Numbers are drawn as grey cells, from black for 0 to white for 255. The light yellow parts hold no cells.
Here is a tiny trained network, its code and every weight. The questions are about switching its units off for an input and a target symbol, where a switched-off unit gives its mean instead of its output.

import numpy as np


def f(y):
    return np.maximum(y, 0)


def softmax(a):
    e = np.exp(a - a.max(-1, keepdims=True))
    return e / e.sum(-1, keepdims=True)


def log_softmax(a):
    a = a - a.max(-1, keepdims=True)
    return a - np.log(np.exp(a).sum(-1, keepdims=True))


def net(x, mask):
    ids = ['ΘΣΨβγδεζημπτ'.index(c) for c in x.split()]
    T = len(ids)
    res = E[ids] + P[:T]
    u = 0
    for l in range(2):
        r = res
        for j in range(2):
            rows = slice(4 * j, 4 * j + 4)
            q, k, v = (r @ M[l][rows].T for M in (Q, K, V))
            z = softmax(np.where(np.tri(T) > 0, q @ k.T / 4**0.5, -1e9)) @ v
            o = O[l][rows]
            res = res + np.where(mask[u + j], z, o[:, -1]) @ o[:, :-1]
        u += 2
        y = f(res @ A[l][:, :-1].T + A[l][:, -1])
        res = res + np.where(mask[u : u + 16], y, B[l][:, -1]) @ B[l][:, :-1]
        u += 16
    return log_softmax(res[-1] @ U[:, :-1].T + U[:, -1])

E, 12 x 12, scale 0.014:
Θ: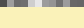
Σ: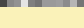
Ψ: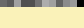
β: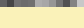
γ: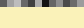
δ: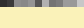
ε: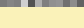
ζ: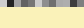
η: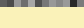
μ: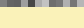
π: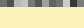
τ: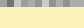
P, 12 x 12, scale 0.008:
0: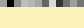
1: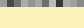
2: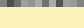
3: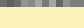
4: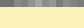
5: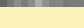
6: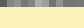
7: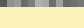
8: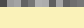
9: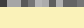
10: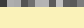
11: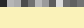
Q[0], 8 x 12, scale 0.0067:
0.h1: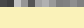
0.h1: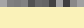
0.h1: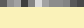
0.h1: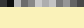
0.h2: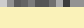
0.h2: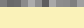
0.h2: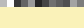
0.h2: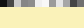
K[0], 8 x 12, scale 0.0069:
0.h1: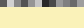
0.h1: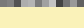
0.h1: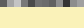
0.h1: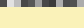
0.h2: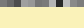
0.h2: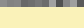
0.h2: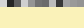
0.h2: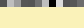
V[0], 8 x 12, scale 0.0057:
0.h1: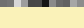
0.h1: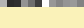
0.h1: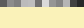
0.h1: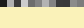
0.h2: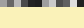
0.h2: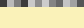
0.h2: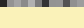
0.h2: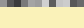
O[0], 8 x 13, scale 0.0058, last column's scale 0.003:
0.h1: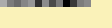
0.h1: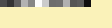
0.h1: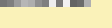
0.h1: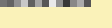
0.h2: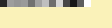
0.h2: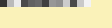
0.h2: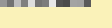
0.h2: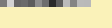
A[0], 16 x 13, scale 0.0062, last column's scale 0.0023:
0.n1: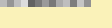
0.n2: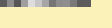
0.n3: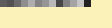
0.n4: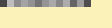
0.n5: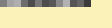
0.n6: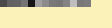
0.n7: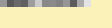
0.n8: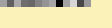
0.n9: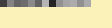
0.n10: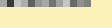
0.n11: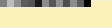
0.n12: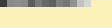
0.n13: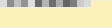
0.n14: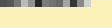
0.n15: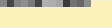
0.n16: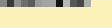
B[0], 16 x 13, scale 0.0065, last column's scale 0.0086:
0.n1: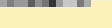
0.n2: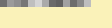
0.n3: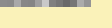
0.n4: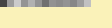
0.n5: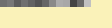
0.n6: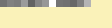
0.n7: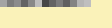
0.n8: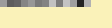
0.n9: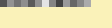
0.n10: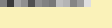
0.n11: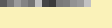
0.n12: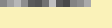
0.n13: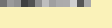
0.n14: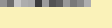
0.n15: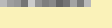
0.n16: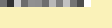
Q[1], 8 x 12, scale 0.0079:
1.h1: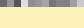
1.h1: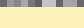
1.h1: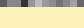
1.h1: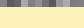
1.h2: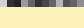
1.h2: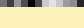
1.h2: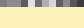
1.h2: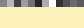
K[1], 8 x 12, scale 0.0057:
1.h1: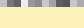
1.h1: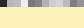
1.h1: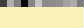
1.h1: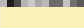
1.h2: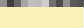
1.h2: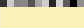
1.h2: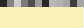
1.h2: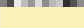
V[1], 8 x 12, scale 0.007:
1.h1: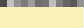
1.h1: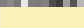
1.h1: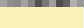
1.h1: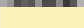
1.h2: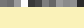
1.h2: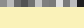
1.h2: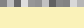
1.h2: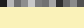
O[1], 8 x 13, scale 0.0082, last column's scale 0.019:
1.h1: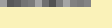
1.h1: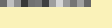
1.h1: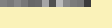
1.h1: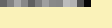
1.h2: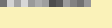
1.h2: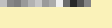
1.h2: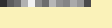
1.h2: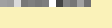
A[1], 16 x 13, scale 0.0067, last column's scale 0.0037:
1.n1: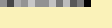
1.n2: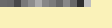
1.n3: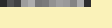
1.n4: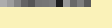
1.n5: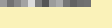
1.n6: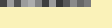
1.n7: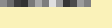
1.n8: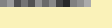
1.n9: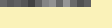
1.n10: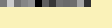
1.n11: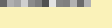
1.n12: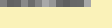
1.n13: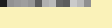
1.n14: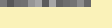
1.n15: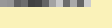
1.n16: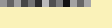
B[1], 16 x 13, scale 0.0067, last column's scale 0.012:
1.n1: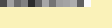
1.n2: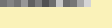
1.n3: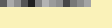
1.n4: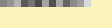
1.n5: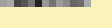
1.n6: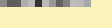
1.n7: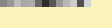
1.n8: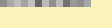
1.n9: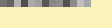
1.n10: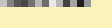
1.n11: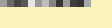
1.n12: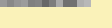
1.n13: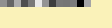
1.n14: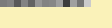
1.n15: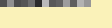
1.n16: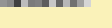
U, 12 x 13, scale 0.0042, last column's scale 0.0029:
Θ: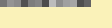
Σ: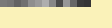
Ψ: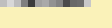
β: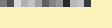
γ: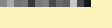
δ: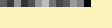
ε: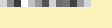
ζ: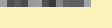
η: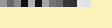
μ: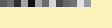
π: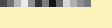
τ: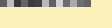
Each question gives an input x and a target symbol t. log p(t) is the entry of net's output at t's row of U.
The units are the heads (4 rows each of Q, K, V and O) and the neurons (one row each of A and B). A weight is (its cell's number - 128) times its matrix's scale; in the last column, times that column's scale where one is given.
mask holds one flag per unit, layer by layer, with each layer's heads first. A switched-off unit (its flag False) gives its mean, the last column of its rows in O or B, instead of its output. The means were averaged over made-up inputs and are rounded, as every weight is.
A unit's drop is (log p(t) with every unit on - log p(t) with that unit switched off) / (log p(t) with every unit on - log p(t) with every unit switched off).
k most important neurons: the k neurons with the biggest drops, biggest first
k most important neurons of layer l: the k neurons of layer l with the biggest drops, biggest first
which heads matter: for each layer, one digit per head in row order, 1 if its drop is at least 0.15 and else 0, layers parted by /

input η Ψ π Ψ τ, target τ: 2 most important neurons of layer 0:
(0.n16 0.n13)
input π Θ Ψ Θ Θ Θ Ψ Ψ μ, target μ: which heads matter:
10 / 11
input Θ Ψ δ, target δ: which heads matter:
00 / 01
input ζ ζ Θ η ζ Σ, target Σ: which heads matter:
10 / 01
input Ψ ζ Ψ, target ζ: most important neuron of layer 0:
(0.n8)
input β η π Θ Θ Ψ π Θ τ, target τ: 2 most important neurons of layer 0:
(0.n16 0.n1)
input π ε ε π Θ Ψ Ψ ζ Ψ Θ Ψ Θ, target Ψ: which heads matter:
00 / 01
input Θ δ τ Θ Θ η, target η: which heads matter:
01 / 11
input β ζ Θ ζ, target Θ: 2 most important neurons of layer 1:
(1.n7 1.n1)
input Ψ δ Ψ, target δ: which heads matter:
10 / 01
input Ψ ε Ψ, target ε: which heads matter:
10 / 11
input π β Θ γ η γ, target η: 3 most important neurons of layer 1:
(1.n15 1.n1 1.n7)
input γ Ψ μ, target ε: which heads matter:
11 / 01
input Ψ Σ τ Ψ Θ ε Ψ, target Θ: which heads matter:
11 / 01
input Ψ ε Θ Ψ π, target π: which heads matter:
10 / 01
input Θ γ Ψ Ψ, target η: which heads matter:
11 / 01
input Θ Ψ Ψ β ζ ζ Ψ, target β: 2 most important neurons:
(1.n9 1.n7)
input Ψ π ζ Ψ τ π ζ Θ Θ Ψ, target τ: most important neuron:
(0.n8)
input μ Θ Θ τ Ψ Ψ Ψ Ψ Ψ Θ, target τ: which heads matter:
01 / 01
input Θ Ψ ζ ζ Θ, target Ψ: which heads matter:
10 / 01
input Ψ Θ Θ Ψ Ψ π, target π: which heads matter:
10 / 01
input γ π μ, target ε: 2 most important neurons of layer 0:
(0.n13 0.n15)
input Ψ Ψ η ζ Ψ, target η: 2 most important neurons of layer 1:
(1.n4 1.n9)
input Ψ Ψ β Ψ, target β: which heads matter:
10 / 11
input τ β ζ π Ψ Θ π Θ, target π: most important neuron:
(0.n2)
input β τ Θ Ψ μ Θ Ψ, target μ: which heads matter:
11 / 11
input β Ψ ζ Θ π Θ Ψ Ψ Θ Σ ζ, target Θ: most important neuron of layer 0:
(0.n10)
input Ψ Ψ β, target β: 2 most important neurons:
(1.n7 1.n8)
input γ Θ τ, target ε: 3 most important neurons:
(1.n16 0.n13 1.n4)
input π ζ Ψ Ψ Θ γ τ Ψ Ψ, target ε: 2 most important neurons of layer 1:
(1.n16 1.n1)
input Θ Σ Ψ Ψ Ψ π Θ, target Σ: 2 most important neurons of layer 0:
(0.n2 0.n4)
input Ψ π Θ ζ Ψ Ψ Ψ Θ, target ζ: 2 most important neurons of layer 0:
(0.n2 0.n7)
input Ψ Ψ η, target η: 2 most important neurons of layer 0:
(0.n14 0.n16)
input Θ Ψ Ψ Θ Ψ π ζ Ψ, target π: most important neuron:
(0.n10)
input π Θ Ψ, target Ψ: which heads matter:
01 / 01
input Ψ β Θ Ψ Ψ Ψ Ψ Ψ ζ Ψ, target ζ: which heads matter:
10 / 11
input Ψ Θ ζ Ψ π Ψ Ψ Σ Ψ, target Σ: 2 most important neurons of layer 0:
(0.n16 0.n4)
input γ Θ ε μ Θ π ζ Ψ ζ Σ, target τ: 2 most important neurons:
(0.n16 0.n2)
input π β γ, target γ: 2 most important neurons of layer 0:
(0.n16 0.n14)
